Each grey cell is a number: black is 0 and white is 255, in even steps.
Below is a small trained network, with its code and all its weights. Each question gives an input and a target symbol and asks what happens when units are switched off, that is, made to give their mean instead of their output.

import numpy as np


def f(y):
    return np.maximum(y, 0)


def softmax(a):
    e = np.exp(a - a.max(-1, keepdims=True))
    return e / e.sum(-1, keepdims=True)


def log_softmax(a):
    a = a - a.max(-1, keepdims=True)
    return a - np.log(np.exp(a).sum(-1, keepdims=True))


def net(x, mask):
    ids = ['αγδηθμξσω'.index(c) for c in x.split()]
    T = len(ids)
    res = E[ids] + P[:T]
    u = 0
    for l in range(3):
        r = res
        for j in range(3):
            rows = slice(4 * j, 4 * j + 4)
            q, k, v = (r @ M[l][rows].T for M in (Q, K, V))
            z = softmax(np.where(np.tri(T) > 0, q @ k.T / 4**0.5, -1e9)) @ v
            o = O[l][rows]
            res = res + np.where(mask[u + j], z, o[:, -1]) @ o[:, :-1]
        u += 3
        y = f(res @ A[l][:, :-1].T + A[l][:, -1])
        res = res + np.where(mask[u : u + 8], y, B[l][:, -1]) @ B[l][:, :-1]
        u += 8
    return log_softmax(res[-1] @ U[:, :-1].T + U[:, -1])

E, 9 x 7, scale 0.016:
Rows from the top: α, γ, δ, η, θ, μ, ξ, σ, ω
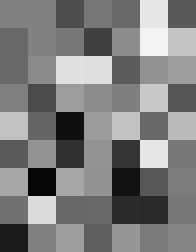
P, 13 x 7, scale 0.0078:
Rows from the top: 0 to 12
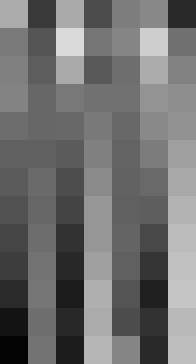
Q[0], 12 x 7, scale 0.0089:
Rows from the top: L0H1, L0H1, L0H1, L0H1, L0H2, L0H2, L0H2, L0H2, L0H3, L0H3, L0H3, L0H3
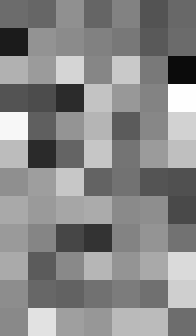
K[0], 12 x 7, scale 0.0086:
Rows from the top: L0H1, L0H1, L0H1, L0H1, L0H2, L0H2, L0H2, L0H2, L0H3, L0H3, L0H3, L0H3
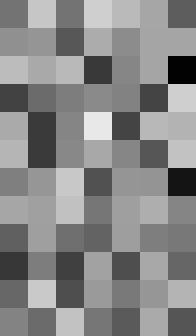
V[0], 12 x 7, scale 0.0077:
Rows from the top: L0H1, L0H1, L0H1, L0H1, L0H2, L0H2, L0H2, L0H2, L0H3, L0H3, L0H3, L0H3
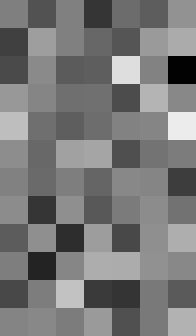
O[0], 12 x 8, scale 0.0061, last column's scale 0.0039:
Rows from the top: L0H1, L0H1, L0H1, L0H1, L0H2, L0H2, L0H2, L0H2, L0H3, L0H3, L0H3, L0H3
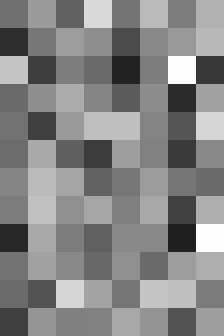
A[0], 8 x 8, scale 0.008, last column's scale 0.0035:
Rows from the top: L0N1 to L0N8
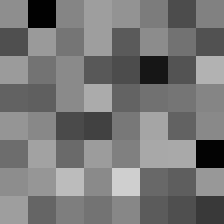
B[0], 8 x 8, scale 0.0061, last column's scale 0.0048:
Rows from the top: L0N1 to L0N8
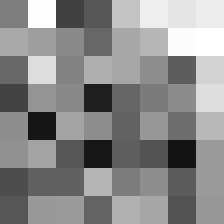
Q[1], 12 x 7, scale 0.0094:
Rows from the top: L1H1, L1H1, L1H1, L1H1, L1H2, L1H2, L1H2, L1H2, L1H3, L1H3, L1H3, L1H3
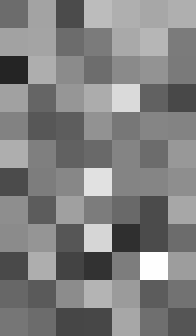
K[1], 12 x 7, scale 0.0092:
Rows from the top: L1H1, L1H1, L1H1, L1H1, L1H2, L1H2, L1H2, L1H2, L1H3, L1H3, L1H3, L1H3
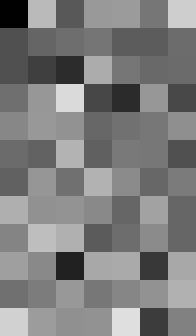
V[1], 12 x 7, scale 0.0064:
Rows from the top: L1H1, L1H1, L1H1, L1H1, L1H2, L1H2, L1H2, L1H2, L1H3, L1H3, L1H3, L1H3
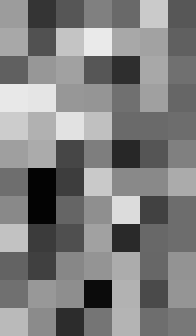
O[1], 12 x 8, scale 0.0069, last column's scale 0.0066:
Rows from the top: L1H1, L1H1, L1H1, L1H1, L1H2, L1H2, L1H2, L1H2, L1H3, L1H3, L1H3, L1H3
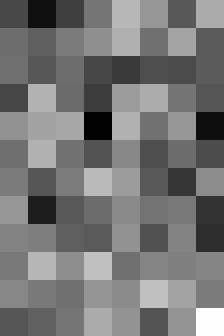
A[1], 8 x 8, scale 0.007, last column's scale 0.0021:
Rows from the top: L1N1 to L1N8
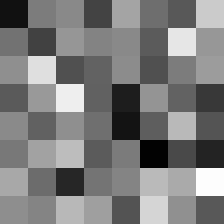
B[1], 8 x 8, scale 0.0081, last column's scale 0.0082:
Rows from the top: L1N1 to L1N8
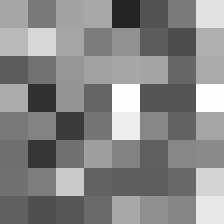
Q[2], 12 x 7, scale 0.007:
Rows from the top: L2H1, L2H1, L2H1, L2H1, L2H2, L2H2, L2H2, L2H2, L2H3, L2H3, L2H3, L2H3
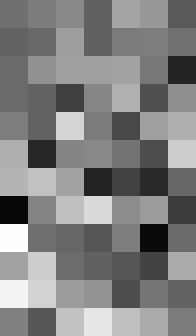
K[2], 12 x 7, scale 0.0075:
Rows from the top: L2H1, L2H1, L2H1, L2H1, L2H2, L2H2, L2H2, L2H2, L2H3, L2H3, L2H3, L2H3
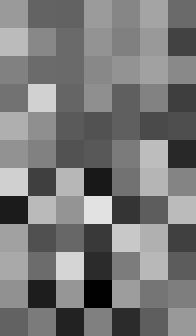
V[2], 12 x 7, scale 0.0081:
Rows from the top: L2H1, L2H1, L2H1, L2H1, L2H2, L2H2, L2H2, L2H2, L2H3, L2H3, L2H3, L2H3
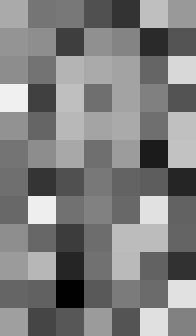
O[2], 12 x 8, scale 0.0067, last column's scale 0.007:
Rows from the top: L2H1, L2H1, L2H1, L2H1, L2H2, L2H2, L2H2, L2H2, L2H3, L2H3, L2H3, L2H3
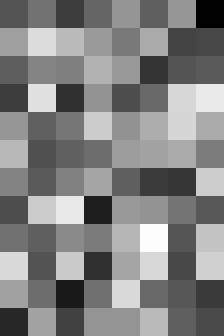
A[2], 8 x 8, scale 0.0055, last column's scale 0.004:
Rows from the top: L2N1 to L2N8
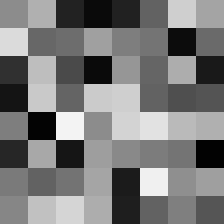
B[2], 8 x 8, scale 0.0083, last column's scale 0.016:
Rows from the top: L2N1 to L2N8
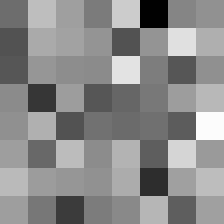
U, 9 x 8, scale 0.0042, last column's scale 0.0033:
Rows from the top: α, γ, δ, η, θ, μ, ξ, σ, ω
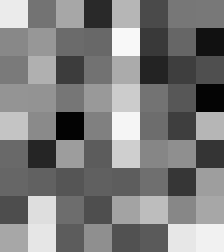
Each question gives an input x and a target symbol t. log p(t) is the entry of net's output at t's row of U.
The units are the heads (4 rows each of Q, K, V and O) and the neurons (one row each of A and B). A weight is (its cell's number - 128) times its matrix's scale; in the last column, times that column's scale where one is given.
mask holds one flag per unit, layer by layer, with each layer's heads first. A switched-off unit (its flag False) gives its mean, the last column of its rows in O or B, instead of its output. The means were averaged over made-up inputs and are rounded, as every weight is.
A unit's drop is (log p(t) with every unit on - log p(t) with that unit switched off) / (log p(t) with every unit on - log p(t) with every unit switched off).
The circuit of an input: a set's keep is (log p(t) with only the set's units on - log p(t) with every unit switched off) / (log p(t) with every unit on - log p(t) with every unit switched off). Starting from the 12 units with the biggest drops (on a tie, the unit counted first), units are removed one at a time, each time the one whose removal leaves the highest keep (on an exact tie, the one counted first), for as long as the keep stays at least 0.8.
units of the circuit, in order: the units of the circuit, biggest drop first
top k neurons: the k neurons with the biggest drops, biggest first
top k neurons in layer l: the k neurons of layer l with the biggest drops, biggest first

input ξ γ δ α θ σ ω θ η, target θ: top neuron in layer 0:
(L0N1)
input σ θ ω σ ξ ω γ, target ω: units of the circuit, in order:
(L2H3; L1N4)
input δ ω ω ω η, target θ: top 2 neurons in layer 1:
(L1N8; L1N5)
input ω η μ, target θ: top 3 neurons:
(L1N5; L1N4; L1N8)
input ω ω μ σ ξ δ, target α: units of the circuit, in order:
(L1N4; L2H3; L0H2; L1H1)
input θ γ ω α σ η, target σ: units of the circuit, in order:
(L1H1; L2H2; L0H3; L1N4)
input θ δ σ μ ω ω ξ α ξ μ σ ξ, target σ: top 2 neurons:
(L0N3; L0N2)
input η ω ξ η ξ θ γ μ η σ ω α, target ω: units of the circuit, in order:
(L2H3; L1N4; L1N8)
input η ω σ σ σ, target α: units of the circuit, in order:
(L1N4; L1H1; L0H2; L1H2)
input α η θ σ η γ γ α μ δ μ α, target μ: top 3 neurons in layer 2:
(L2N4; L2N5; L2N6)
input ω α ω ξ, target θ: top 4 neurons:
(L1N5; L1N4; L1N8; L1N1)
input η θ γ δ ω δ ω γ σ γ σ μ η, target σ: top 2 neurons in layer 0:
(L0N3; L0N2)
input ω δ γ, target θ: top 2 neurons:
(L1N4; L1N5)
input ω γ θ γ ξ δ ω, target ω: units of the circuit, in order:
(L2H3)
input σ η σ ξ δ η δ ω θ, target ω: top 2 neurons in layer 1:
(L1N4; L1N8)
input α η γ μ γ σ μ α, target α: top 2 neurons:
(L1N4; L0N3)
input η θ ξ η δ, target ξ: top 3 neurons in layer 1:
(L1N4; L1N1; L1N8)
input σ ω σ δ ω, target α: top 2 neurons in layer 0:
(L0N1; L0N3)
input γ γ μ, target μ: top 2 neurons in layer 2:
(L2N6; L2N5)
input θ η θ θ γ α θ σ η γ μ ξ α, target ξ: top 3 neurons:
(L0N3; L1N4; L0N1)
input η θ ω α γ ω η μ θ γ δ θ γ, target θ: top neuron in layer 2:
(L2N5)
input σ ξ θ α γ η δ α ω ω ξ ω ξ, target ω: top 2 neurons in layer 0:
(L0N4; L0N7)
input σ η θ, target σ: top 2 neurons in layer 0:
(L0N1; L0N3)
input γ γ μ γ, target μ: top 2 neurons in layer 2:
(L2N6; L2N5)
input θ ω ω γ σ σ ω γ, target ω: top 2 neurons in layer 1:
(L1N1; L1N2)
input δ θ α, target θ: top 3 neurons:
(L2N5; L1N1; L0N1)
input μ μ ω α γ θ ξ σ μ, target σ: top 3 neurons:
(L0N3; L1N4; L0N2)
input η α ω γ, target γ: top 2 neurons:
(L2N1; L2N3)
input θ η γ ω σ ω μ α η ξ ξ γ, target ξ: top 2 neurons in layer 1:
(L1N1; L1N4)
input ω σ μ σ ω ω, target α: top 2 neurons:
(L1N4; L1N5)
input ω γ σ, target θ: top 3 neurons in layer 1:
(L1N4; L1N5; L1N8)
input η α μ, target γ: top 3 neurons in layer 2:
(L2N1; L2N3; L2N6)
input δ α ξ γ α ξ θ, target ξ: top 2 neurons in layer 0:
(L0N2; L0N7)
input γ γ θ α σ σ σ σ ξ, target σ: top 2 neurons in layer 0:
(L0N3; L0N1)
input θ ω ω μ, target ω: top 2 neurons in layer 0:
(L0N2; L0N5)
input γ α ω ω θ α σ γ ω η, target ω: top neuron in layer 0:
(L0N1)
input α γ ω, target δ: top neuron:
(L1N1)
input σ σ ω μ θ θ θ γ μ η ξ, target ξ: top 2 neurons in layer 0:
(L0N3; L0N8)
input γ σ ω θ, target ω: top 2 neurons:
(L1N4; L0N1)
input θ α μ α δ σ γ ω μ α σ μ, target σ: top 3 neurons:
(L0N3; L0N2; L1N4)
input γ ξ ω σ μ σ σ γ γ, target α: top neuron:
(L1N4)
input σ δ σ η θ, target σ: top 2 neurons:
(L1N4; L0N1)
